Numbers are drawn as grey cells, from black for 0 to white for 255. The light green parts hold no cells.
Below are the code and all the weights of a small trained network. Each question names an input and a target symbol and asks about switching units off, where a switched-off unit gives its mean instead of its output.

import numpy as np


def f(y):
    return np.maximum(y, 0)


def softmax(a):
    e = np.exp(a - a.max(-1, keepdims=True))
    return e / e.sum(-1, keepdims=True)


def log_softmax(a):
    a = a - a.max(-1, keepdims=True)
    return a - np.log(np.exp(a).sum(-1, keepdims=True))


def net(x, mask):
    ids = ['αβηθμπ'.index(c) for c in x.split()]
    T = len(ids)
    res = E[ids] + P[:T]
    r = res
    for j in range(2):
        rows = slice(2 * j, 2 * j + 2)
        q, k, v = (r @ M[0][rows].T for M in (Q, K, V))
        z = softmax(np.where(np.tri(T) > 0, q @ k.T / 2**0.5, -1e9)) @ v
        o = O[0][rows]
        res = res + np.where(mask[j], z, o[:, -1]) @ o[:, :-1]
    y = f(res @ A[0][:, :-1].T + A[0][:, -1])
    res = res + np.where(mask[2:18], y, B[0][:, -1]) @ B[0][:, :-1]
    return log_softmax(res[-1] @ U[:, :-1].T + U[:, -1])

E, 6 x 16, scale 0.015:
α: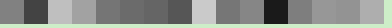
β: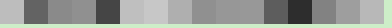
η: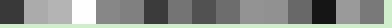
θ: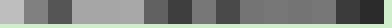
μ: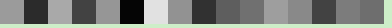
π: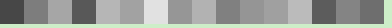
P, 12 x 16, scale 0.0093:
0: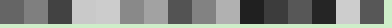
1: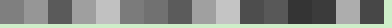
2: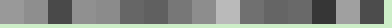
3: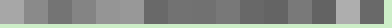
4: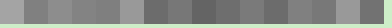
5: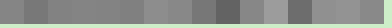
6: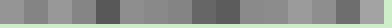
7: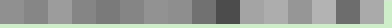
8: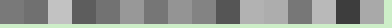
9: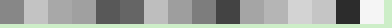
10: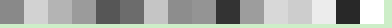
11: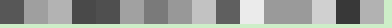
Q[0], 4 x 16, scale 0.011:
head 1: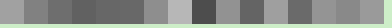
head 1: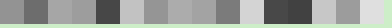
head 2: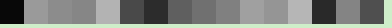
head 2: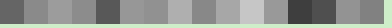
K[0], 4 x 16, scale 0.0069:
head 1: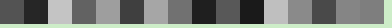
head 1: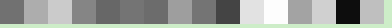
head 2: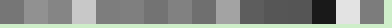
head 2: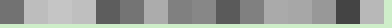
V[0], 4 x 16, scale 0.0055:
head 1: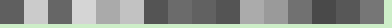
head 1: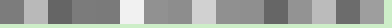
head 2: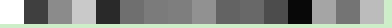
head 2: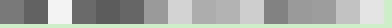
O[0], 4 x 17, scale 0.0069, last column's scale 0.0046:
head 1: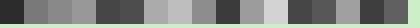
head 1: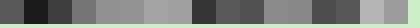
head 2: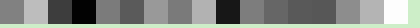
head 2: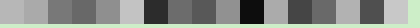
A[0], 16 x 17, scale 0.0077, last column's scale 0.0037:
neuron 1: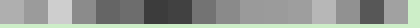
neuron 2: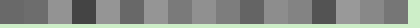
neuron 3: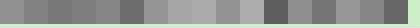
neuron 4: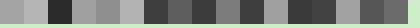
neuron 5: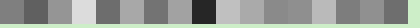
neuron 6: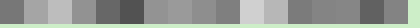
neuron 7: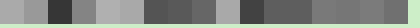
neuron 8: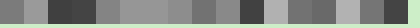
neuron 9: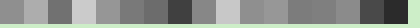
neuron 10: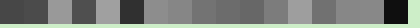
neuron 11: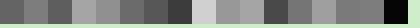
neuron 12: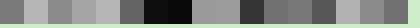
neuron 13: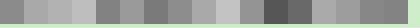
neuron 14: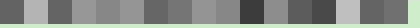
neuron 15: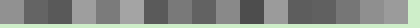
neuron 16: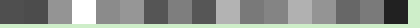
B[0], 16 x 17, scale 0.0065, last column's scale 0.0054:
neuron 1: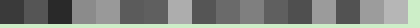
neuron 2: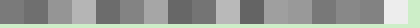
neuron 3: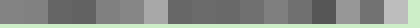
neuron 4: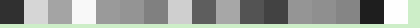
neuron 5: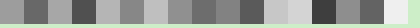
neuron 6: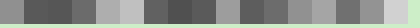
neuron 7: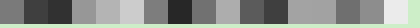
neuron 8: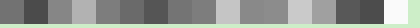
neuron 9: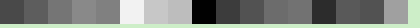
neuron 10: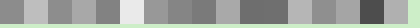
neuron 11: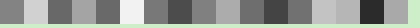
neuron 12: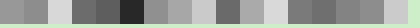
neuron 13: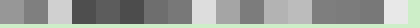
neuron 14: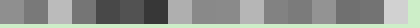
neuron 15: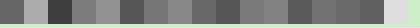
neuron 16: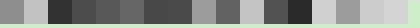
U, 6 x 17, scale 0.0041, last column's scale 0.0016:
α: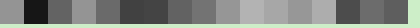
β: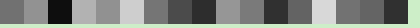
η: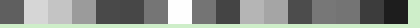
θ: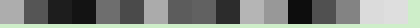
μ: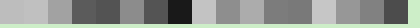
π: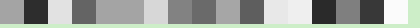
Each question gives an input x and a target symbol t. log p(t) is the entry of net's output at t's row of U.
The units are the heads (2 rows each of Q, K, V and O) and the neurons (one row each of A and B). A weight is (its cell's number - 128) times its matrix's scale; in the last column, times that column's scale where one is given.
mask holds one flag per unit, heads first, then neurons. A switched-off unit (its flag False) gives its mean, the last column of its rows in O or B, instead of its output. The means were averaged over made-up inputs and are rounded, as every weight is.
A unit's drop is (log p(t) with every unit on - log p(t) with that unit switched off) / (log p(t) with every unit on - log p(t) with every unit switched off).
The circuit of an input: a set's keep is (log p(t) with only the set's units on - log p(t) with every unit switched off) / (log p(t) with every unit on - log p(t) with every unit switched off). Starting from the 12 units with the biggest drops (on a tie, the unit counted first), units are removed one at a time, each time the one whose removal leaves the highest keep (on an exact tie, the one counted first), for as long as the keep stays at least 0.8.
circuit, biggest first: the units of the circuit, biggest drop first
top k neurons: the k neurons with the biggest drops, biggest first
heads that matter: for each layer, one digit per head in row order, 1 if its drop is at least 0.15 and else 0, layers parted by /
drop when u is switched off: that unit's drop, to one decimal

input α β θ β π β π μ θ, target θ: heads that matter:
01
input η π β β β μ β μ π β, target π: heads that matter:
01
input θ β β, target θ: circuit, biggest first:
head 2; neuron 4
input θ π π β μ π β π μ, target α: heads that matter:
11
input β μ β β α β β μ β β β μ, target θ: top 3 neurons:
neuron 1; neuron 4; neuron 13
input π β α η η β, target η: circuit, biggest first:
head 1; head 2; neuron 4
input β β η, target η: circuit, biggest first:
neuron 12
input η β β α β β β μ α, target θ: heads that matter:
01
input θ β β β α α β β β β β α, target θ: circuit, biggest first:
head 2; head 1
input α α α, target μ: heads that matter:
10
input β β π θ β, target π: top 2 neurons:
neuron 5; neuron 16
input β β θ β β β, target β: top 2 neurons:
neuron 4; neuron 7
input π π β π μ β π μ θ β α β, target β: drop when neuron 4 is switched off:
0.2
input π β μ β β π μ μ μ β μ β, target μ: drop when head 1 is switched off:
0.9
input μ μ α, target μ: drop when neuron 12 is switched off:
0.2
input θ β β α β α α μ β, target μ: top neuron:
neuron 13
